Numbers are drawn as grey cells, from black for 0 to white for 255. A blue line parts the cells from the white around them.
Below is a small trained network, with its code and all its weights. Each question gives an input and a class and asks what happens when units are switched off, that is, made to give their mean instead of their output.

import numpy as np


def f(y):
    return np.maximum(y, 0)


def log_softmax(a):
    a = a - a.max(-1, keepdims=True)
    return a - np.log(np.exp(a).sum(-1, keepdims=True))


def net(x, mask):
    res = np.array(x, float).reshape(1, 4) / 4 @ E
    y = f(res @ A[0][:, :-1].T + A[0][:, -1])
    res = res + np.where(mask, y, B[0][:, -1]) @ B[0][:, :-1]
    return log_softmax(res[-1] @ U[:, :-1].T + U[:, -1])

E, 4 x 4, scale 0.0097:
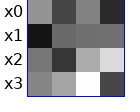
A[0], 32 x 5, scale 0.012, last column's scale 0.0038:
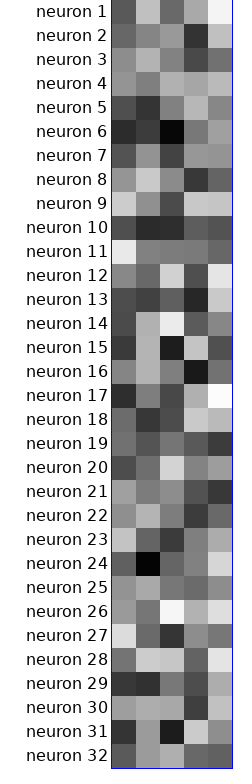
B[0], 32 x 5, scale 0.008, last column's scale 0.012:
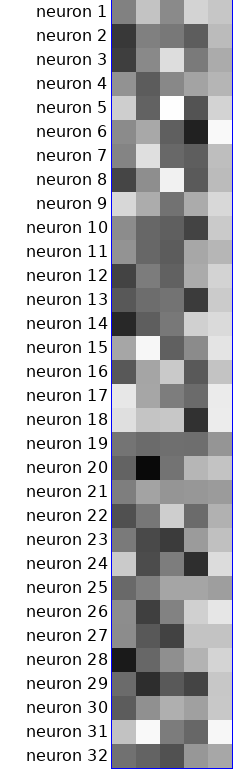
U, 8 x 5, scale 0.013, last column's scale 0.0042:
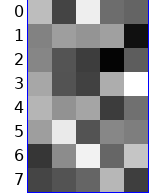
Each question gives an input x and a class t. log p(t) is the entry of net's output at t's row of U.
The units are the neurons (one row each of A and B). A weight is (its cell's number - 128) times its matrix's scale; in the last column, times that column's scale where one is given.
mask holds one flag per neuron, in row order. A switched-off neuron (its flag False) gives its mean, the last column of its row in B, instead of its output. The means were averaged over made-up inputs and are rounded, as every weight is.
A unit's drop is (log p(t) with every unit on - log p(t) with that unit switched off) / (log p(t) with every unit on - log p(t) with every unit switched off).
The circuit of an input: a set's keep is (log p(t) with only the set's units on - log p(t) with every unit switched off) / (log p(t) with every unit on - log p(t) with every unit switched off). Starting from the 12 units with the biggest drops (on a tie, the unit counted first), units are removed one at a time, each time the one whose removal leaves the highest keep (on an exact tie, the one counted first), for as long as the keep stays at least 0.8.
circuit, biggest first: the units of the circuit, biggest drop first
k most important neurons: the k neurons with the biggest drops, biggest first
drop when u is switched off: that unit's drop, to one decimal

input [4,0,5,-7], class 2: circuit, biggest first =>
[neuron 6]
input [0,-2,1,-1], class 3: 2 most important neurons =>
[neuron 31; neuron 5]
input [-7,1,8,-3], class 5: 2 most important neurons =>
[neuron 15; neuron 31]
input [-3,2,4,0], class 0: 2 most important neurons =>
[neuron 5; neuron 6]
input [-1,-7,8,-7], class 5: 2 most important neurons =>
[neuron 18; neuron 9]
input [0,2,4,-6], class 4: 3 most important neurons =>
[neuron 5; neuron 24; neuron 18]
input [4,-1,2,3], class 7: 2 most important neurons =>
[neuron 18; neuron 5]
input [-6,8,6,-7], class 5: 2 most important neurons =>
[neuron 15; neuron 31]
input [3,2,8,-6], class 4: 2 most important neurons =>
[neuron 18; neuron 5]
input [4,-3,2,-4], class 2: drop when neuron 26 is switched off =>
0.2
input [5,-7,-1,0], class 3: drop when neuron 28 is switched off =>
0.1
